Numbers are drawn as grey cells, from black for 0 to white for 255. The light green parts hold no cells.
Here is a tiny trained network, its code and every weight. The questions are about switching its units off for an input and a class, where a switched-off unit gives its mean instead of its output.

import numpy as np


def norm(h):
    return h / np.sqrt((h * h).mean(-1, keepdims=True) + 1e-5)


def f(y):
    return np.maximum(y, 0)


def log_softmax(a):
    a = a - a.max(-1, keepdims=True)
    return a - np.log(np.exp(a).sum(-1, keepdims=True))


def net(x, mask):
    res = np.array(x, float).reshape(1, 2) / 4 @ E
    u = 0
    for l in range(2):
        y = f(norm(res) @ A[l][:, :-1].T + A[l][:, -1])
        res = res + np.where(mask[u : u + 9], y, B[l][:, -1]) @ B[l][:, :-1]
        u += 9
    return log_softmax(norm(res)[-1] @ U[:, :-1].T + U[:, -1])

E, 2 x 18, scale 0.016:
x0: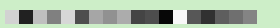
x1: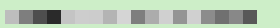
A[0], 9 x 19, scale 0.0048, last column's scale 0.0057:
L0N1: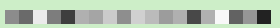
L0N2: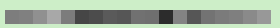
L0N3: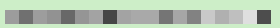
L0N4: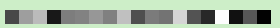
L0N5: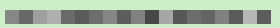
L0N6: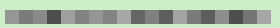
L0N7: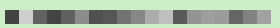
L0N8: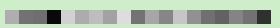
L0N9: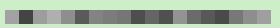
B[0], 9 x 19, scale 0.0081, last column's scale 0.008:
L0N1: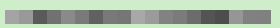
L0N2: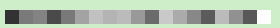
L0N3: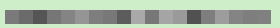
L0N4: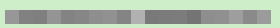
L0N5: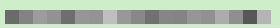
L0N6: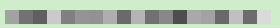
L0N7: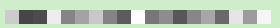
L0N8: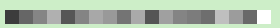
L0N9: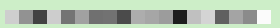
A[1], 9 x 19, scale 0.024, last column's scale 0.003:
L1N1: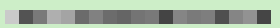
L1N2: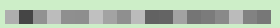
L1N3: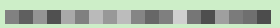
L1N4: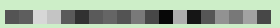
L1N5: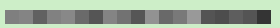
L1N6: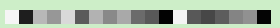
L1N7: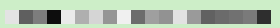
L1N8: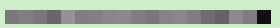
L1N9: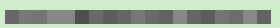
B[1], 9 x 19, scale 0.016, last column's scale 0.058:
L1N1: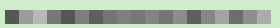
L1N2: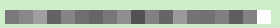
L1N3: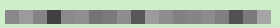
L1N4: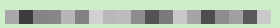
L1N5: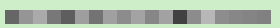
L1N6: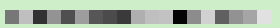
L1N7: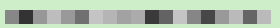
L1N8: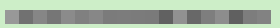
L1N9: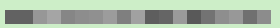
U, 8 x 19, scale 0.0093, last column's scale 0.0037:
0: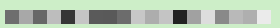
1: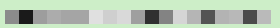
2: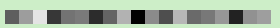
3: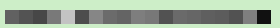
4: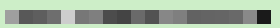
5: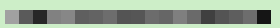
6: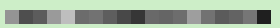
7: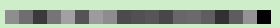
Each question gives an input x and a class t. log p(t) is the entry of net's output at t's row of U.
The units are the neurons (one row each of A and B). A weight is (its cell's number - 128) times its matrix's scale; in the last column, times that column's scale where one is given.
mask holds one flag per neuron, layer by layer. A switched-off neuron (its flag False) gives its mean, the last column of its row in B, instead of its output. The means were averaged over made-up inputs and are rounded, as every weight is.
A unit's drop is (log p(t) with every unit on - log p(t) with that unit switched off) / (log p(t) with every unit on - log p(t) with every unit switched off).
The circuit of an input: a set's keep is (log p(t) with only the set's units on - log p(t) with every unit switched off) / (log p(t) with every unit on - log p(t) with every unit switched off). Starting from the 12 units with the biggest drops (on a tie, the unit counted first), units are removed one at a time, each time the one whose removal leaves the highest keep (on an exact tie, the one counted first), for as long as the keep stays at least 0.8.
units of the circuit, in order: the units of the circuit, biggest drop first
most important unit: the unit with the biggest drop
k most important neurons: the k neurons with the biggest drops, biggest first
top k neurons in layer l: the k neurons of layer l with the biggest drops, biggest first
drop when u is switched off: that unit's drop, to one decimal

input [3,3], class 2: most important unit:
L1N2
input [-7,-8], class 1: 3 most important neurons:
[L1N6, L0N9, L0N6]
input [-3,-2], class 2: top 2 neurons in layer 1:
[L1N6, L1N4]
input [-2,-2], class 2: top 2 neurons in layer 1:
[L1N6, L1N4]
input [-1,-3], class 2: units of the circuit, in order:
[L1N6, L1N7]
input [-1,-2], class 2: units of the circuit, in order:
[L1N6, L1N4]
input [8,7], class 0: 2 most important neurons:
[L1N6, L1N4]
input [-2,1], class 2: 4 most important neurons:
[L1N6, L1N4, L1N7, L0N7]
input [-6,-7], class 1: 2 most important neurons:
[L1N6, L0N9]
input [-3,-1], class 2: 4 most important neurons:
[L0N7, L1N6, L1N4, L1N7]
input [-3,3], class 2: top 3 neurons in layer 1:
[L1N7, L1N6, L1N4]
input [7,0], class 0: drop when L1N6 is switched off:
0.9
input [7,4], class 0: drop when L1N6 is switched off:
1.0
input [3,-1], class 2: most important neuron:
[L0N9]
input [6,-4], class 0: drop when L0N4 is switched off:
0.0
